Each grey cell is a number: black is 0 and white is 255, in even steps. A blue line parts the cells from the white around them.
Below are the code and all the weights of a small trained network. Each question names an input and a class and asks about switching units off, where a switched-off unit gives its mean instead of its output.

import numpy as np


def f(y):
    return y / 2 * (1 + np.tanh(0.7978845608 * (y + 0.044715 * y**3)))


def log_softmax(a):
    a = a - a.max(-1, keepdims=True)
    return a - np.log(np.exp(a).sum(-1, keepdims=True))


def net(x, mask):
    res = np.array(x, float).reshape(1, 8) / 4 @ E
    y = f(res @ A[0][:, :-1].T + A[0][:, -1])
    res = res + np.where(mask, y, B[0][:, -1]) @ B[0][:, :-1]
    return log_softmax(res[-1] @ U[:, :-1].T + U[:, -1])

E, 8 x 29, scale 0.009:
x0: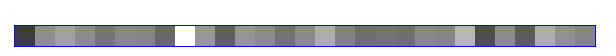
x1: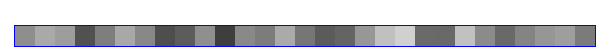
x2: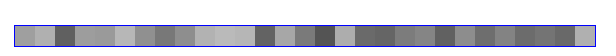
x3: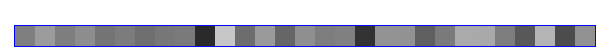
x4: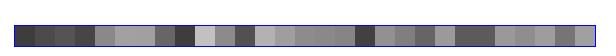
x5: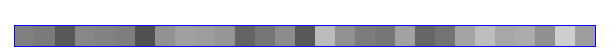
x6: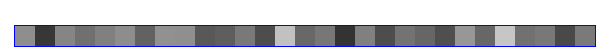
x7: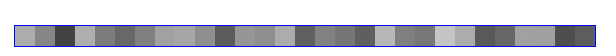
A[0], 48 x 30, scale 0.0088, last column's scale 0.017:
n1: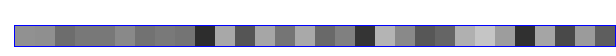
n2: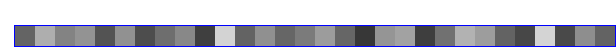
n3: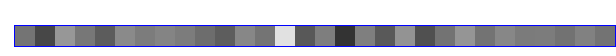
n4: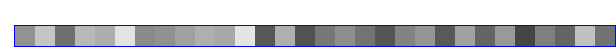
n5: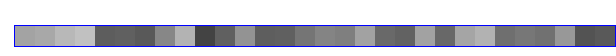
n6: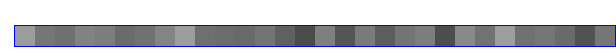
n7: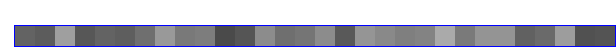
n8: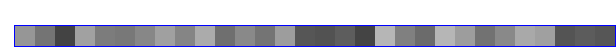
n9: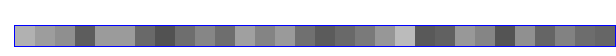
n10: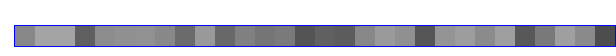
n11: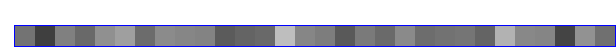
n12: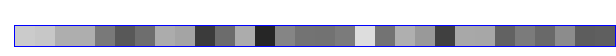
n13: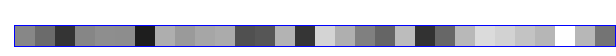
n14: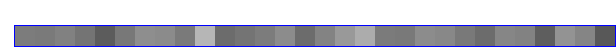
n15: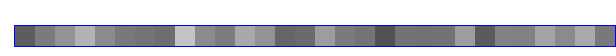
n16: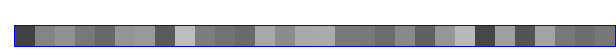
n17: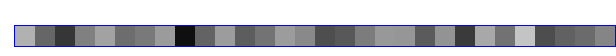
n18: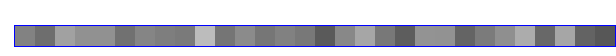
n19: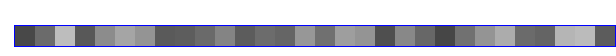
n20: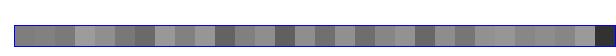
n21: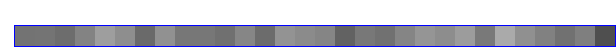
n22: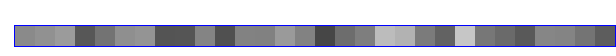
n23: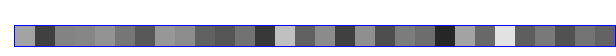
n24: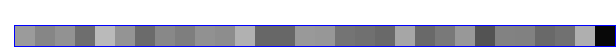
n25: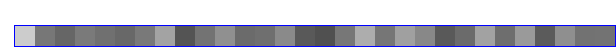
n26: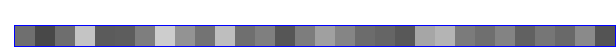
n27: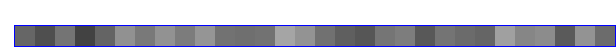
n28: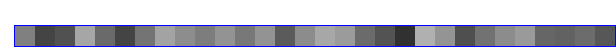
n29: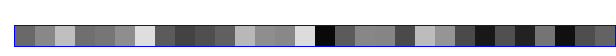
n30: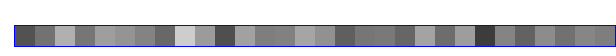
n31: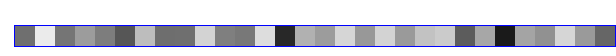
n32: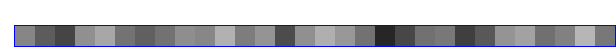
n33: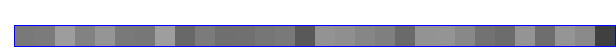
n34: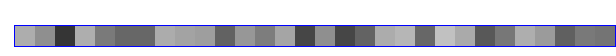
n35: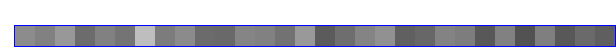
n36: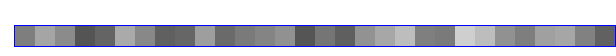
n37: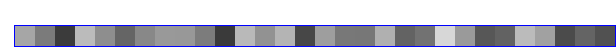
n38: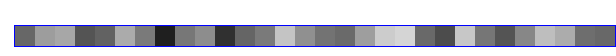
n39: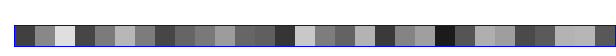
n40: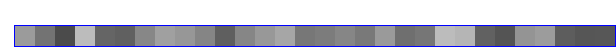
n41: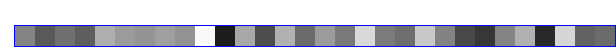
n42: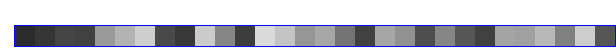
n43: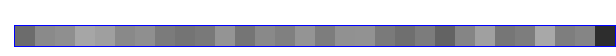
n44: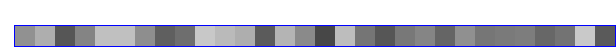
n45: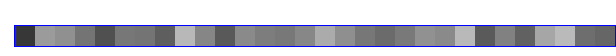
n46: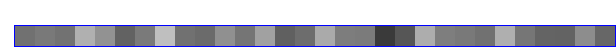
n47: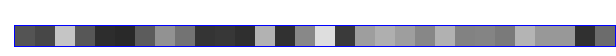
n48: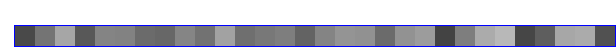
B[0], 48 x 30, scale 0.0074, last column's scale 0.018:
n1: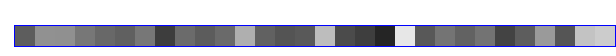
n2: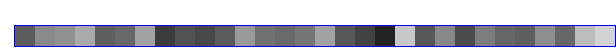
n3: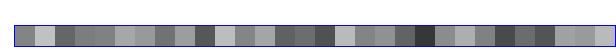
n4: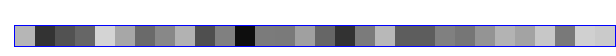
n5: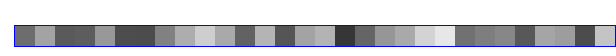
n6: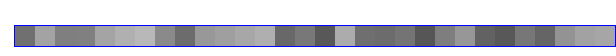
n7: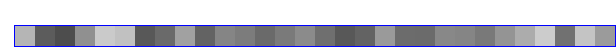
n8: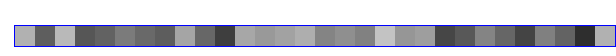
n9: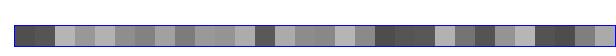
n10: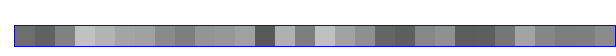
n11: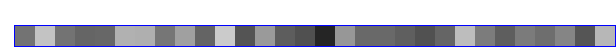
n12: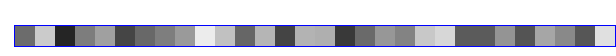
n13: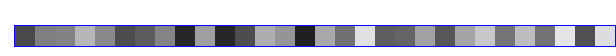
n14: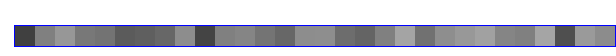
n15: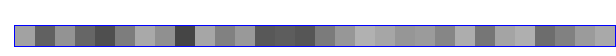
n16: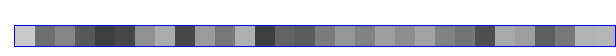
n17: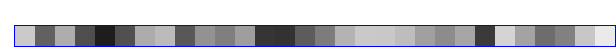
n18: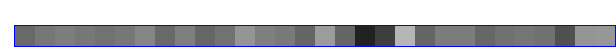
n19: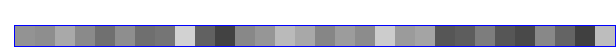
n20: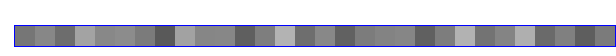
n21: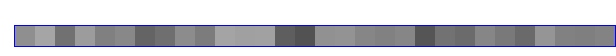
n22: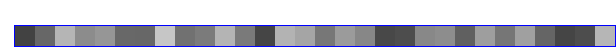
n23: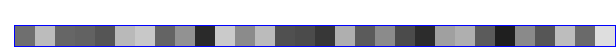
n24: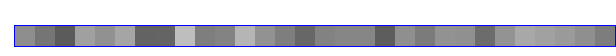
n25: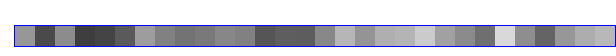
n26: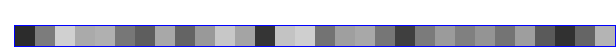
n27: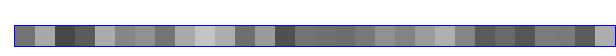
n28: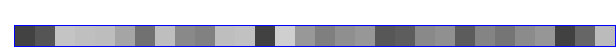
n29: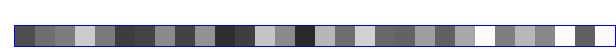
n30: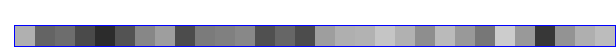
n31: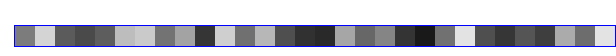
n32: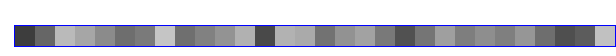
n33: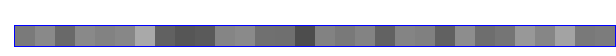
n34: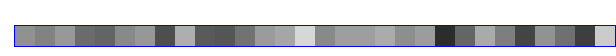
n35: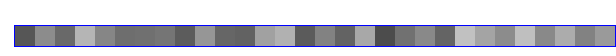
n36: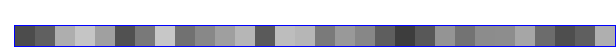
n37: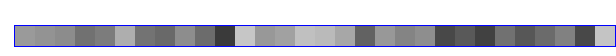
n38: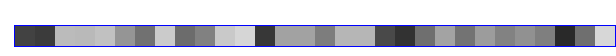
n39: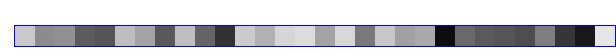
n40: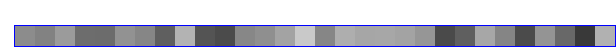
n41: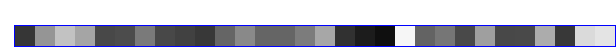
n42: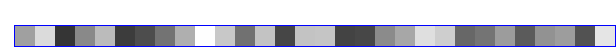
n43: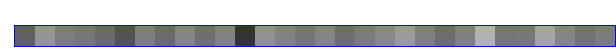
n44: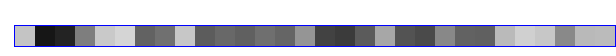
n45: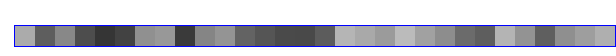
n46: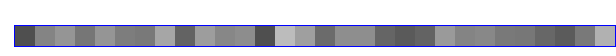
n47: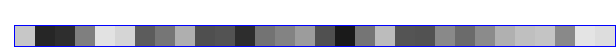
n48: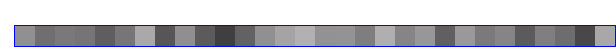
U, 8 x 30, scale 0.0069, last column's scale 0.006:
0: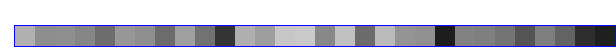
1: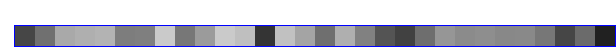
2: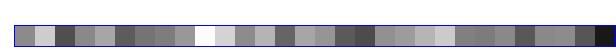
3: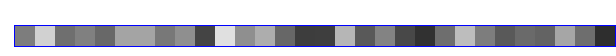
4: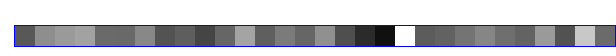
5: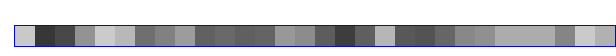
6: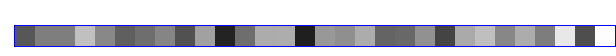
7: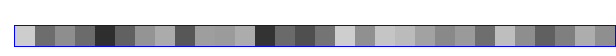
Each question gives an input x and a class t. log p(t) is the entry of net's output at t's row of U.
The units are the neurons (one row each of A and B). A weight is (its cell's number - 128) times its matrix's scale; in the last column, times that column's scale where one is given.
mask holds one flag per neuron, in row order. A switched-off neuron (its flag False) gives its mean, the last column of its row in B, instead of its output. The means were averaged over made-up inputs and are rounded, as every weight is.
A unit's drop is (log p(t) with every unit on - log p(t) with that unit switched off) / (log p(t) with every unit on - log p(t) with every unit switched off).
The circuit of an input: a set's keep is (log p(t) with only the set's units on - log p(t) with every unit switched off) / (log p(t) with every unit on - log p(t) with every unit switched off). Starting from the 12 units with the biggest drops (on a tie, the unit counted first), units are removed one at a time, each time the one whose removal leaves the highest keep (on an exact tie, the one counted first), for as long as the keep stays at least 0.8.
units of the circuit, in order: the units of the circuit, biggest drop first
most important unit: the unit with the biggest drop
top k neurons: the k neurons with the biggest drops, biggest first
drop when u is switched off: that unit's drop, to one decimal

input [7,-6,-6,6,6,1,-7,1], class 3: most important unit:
n31
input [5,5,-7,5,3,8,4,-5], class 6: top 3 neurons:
(n13 n4 n44)
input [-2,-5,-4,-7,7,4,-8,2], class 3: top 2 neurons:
(n31 n12)
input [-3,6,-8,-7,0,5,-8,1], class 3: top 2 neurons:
(n31 n4)
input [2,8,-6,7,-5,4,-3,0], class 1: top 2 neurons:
(n38 n36)
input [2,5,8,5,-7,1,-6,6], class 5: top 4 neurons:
(n4 n44 n42 n39)
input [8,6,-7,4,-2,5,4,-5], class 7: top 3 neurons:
(n45 n16 n30)
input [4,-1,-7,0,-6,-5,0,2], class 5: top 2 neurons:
(n47 n42)
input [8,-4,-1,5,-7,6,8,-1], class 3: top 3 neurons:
(n23 n17 n42)
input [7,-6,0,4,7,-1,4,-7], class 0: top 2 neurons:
(n39 n19)
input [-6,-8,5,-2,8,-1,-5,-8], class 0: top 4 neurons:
(n39 n19 n38 n12)
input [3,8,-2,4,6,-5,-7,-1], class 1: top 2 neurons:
(n38 n22)
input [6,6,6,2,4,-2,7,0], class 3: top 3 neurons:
(n23 n11 n3)
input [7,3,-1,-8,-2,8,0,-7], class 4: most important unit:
n41
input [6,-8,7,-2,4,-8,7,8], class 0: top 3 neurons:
(n37 n8 n40)
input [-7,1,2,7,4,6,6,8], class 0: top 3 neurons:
(n34 n8 n41)
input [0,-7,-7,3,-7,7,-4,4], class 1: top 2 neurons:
(n26 n28)
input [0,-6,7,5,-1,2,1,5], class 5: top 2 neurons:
(n4 n44)
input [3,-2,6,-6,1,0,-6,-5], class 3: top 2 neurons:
(n31 n47)
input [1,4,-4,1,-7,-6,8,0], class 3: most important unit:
n23
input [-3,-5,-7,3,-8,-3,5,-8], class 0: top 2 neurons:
(n39 n42)
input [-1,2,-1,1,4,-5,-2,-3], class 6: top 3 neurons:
(n29 n12 n5)
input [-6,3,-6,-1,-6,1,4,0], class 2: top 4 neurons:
(n12 n5 n4 n44)
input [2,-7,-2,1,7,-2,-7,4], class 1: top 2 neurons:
(n28 n26)
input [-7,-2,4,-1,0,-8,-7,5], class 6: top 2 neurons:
(n29 n23)
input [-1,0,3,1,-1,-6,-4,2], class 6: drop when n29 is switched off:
0.9
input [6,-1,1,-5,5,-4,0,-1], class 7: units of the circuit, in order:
(n30)
